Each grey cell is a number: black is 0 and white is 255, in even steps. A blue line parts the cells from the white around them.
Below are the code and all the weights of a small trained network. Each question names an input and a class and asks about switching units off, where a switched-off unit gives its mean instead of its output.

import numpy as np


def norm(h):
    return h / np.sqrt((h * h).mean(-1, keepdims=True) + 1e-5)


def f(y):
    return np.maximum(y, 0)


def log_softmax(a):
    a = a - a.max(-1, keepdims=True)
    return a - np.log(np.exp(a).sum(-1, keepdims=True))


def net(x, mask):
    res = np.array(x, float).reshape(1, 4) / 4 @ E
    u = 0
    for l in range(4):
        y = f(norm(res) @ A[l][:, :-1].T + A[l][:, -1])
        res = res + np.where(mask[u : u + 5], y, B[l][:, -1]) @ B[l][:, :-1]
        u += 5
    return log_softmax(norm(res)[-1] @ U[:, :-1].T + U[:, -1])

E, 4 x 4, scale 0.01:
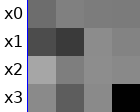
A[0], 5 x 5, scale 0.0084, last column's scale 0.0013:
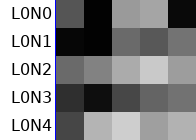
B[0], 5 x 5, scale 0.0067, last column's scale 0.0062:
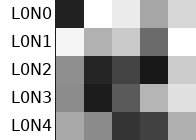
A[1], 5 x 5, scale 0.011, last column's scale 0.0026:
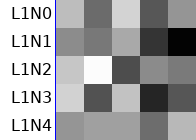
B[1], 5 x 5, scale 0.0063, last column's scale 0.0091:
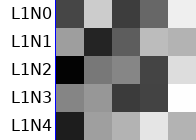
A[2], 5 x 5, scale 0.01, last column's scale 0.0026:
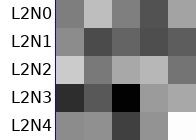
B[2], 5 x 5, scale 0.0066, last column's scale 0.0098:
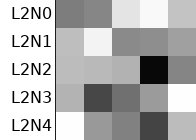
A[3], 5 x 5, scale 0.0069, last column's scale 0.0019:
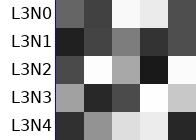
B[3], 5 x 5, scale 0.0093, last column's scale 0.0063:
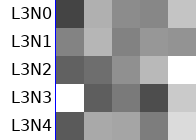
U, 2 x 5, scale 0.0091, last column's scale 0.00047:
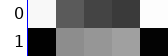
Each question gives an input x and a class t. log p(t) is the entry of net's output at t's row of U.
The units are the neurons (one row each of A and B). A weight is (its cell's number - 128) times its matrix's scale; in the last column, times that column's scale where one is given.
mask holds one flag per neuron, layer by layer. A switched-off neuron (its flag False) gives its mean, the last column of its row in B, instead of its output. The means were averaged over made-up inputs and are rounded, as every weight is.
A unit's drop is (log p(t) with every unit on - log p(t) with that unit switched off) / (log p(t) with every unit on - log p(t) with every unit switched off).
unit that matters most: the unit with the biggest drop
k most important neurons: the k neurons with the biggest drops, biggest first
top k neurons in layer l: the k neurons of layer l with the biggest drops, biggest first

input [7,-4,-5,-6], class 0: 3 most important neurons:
L0N1, L0N0, L2N3
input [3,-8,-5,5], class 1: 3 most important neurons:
L0N2, L0N3, L3N2
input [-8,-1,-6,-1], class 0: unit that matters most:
L0N0
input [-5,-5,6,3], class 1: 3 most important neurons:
L0N2, L0N3, L1N2
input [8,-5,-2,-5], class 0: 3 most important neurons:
L0N1, L0N0, L2N3
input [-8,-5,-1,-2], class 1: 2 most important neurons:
L0N3, L1N2
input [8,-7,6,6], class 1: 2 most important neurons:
L0N3, L0N2
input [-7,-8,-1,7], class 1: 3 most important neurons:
L0N3, L0N2, L3N3
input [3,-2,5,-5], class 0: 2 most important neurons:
L0N0, L0N1
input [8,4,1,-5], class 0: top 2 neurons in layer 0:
L0N2, L0N4
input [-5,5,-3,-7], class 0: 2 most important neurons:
L3N3, L0N2
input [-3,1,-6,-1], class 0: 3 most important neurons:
L0N3, L0N2, L2N3
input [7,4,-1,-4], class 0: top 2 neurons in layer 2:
L2N0, L2N1
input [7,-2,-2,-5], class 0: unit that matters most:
L0N1
